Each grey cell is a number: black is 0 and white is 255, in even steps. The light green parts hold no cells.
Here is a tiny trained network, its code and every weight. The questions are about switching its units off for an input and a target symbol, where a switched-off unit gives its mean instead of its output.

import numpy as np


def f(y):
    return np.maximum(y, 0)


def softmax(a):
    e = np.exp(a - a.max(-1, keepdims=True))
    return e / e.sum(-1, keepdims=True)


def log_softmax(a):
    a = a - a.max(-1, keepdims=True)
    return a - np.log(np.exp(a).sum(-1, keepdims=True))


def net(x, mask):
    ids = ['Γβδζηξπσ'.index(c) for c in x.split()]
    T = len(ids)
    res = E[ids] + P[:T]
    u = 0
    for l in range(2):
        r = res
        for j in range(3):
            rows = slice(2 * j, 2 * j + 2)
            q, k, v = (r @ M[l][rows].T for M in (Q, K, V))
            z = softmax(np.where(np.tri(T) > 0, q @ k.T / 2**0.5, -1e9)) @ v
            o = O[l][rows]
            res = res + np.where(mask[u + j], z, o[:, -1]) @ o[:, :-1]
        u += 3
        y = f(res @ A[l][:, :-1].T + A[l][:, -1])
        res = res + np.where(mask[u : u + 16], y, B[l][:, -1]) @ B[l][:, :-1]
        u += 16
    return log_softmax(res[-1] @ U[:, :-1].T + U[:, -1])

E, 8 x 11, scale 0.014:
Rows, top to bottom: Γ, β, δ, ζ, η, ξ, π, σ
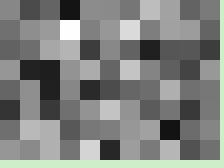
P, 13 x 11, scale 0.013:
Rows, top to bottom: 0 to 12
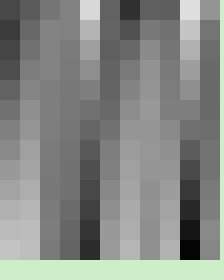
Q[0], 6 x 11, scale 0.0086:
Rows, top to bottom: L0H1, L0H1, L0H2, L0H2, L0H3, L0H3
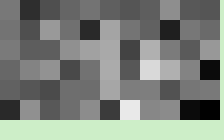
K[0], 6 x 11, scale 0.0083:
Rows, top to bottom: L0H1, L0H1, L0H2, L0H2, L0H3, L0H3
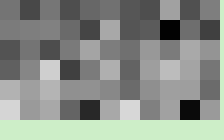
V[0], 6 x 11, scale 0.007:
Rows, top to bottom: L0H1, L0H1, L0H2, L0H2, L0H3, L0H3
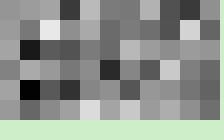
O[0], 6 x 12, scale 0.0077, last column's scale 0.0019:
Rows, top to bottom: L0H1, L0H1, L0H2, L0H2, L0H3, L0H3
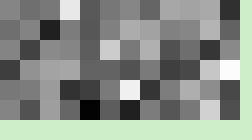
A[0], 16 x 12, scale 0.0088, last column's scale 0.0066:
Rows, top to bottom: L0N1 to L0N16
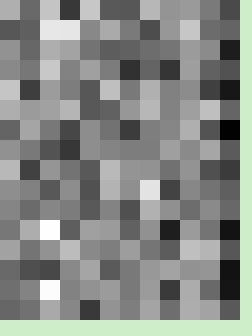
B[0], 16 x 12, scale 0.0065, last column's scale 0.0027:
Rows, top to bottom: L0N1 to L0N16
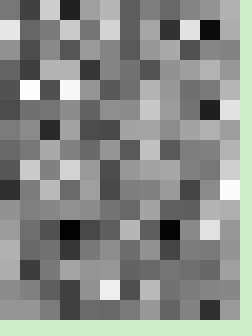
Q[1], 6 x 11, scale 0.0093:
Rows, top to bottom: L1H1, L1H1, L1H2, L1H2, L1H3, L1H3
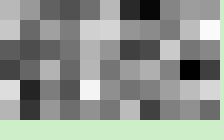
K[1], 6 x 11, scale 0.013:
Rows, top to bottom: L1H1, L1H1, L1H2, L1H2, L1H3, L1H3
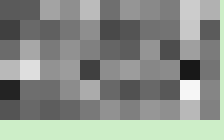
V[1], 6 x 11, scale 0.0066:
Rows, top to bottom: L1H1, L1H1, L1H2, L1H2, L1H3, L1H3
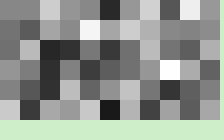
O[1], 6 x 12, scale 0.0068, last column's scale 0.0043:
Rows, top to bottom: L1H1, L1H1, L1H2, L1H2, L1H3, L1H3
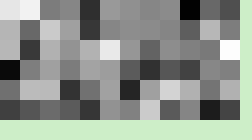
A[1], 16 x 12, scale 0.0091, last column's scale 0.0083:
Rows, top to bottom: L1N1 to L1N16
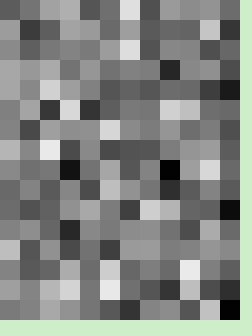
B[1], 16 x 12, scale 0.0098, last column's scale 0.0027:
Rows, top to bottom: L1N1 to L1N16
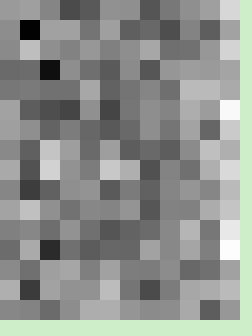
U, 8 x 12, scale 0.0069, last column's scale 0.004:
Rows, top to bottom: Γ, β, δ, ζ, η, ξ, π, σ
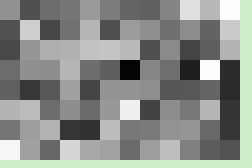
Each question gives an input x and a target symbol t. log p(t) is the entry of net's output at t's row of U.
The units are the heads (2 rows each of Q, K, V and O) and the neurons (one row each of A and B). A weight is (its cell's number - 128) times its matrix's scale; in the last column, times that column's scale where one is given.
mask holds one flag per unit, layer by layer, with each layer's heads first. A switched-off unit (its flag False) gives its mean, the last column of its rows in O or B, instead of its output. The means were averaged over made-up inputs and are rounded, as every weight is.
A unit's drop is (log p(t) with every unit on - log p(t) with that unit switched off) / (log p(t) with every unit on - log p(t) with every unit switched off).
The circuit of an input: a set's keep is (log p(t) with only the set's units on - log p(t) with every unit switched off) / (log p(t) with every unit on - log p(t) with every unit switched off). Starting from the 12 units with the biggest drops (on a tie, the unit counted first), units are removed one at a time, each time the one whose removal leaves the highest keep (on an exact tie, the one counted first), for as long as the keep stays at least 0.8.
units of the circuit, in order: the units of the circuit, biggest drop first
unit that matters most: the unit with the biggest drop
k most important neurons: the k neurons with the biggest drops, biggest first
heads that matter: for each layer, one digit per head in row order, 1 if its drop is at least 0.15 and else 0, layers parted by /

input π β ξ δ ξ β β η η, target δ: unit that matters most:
L0H1
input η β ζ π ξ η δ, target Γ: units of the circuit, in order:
(L0N2; L1N15)
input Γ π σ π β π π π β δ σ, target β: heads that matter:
100 / 111
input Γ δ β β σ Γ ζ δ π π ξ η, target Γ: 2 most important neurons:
(L1N6; L0N10)
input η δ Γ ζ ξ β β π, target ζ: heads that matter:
101 / 001
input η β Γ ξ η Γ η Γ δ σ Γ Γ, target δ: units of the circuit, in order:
(L0H2; L0N5; L1H2)
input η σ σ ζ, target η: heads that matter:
000 / 000
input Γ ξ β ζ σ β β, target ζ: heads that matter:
101 / 000
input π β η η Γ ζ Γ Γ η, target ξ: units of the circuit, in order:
(L0H3; L1N1)
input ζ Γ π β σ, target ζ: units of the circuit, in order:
(L1N8; L0H3)
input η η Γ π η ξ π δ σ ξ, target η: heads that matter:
001 / 001
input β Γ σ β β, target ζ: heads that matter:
101 / 000
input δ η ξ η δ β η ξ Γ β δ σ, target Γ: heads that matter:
100 / 100
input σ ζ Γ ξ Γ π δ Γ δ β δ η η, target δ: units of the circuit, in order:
(L1H2; L0H3)
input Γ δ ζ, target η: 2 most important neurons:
(L1N2; L0N14)
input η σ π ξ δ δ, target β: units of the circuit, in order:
(L1H2; L0H3)
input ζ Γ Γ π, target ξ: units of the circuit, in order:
(L1N9; L0N12)
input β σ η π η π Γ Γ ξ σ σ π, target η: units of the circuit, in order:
(L1H3; L1N10)
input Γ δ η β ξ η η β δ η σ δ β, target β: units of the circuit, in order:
(L1H1; L1H2)
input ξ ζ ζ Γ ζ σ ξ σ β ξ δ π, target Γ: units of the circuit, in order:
(L0N12; L1H1; L1N12)
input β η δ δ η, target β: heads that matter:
000 / 000
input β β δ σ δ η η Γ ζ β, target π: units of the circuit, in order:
(L1H3; L0H3)
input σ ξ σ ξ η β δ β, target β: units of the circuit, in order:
(L1H2; L1H1)
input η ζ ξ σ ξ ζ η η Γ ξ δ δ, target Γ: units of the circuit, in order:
(L1H1)
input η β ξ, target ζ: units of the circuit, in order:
(L0H3)
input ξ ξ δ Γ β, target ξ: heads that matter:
110 / 101
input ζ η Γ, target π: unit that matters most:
L0N1
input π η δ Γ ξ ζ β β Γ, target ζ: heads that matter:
000 / 000
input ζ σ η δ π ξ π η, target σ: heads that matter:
001 / 010
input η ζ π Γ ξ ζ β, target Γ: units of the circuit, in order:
(L0N2; L1N15)
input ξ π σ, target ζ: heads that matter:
111 / 100
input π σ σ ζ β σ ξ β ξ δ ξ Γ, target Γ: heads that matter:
000 / 100
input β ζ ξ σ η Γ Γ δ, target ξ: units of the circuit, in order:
(L0H3; L1H3; L1N1)
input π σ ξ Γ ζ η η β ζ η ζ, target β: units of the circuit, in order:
(L0H2; L1H1; L0N9; L0N10)
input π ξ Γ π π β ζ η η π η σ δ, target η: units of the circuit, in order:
(L1H3)
